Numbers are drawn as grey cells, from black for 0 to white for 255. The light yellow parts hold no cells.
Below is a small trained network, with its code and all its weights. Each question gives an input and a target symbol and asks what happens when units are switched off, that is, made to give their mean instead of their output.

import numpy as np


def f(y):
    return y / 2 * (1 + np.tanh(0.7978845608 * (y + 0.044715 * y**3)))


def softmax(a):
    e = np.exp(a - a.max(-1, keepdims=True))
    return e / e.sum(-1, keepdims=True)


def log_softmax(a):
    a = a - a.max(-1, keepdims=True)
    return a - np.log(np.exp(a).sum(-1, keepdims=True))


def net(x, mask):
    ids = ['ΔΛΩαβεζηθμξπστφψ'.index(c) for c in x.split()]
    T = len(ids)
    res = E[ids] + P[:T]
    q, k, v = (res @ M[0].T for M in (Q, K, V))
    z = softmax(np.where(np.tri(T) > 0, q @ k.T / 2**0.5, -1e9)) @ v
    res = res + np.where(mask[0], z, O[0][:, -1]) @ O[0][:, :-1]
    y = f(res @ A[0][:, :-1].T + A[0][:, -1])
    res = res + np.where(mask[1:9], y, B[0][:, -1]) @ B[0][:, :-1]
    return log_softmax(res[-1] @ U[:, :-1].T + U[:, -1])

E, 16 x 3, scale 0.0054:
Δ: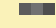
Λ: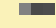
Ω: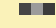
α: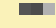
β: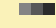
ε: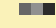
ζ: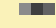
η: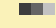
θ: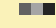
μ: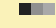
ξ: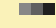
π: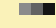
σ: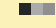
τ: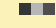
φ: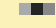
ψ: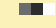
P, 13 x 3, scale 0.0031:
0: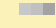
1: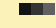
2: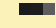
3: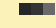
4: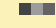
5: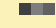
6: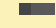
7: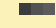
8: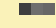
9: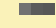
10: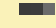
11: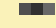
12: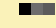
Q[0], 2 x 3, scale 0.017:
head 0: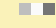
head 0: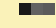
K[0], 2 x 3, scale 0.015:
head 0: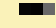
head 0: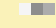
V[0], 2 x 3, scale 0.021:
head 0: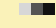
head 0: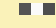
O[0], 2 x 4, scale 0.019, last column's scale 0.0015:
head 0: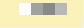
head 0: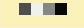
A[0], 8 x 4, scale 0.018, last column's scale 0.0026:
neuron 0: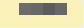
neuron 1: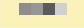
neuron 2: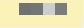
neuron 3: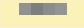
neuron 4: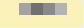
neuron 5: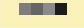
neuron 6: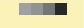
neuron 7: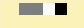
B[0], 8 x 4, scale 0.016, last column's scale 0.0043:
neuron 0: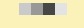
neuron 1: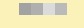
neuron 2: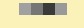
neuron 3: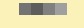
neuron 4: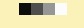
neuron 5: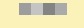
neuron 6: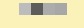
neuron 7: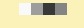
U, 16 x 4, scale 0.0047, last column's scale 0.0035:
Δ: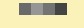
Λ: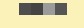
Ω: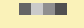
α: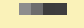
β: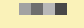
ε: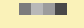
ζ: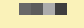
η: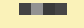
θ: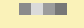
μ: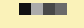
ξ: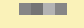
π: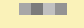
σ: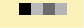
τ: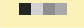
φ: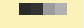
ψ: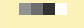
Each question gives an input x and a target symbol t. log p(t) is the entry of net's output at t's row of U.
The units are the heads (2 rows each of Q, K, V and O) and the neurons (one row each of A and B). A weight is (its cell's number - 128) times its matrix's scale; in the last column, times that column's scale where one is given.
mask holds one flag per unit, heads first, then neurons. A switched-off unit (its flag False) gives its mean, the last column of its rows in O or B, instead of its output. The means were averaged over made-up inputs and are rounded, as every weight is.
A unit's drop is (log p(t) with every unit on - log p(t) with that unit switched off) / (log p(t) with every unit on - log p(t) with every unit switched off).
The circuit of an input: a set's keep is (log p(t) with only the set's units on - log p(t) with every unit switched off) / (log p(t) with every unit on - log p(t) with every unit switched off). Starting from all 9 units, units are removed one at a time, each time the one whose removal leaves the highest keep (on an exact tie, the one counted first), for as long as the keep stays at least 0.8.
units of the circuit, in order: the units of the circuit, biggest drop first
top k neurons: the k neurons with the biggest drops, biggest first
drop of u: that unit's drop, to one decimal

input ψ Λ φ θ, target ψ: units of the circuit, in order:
[head 0; neuron 0]
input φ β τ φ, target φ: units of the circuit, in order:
[neuron 4; head 0]
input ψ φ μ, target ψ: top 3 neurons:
[neuron 0; neuron 2; neuron 4]
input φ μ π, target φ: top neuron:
[neuron 4]
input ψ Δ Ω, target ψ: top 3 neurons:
[neuron 0; neuron 4; neuron 1]
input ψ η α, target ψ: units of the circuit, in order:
[head 0; neuron 0; neuron 2]
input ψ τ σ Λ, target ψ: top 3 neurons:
[neuron 0; neuron 4; neuron 1]
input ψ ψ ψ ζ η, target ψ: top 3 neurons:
[neuron 0; neuron 2; neuron 4]
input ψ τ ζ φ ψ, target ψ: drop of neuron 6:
0.0
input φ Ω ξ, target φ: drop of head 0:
1.1
